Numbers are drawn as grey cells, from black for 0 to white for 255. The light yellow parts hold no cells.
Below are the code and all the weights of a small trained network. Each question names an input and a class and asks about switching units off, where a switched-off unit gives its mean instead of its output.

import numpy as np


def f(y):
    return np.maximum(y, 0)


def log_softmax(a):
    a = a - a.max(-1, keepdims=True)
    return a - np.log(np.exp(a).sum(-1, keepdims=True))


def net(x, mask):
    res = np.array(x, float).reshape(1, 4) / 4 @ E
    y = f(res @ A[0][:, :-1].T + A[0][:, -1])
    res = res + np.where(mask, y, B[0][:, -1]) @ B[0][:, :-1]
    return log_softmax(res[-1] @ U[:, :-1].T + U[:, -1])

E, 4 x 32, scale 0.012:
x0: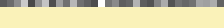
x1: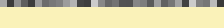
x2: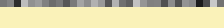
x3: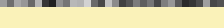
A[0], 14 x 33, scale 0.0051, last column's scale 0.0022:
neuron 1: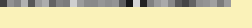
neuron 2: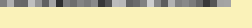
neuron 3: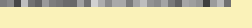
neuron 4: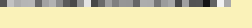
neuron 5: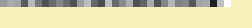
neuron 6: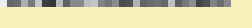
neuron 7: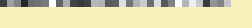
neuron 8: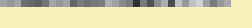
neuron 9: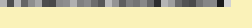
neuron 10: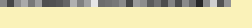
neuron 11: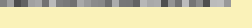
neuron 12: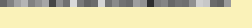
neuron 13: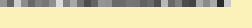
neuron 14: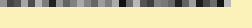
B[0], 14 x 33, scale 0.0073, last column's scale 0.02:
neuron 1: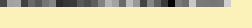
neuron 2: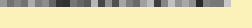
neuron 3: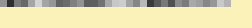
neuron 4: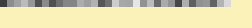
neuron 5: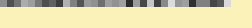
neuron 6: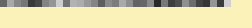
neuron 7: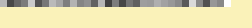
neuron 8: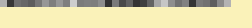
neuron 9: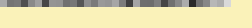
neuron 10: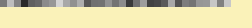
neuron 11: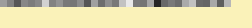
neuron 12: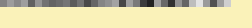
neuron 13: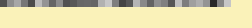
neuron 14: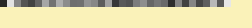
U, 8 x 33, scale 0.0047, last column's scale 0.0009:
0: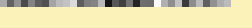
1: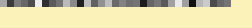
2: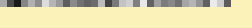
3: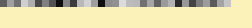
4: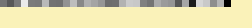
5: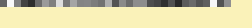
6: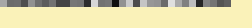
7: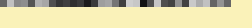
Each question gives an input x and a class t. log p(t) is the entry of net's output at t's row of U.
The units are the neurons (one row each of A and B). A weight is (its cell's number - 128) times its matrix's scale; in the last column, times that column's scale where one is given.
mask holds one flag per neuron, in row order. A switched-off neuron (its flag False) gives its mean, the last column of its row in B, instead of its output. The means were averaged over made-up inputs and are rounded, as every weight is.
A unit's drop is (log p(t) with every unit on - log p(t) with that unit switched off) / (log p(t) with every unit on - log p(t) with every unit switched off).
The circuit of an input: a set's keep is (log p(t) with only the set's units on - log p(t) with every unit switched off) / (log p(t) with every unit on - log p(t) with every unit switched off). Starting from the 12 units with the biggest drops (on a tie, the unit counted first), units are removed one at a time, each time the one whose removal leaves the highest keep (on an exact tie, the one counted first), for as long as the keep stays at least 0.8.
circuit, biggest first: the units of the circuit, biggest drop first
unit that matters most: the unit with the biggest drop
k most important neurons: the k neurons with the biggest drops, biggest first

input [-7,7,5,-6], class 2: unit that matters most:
neuron 7
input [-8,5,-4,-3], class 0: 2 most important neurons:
[neuron 7; neuron 8]
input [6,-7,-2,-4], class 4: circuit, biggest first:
[neuron 4; neuron 14]
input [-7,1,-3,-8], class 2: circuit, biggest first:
[neuron 7; neuron 11]
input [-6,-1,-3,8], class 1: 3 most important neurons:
[neuron 9; neuron 5; neuron 11]
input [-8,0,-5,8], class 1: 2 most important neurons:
[neuron 9; neuron 5]
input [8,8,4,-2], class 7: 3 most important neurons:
[neuron 12; neuron 1; neuron 13]
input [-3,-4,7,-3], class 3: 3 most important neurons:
[neuron 4; neuron 2; neuron 7]
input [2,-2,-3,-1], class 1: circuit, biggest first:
[neuron 1; neuron 14]
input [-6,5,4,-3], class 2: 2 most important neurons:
[neuron 7; neuron 5]
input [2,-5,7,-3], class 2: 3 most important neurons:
[neuron 3; neuron 5; neuron 11]
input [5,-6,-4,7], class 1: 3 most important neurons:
[neuron 5; neuron 9; neuron 11]
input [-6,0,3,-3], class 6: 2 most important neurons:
[neuron 2; neuron 9]
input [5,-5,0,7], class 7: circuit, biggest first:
[neuron 1]
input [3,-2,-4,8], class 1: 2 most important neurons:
[neuron 5; neuron 9]
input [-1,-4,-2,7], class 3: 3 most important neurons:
[neuron 4; neuron 12; neuron 8]
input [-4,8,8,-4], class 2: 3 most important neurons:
[neuron 7; neuron 3; neuron 1]
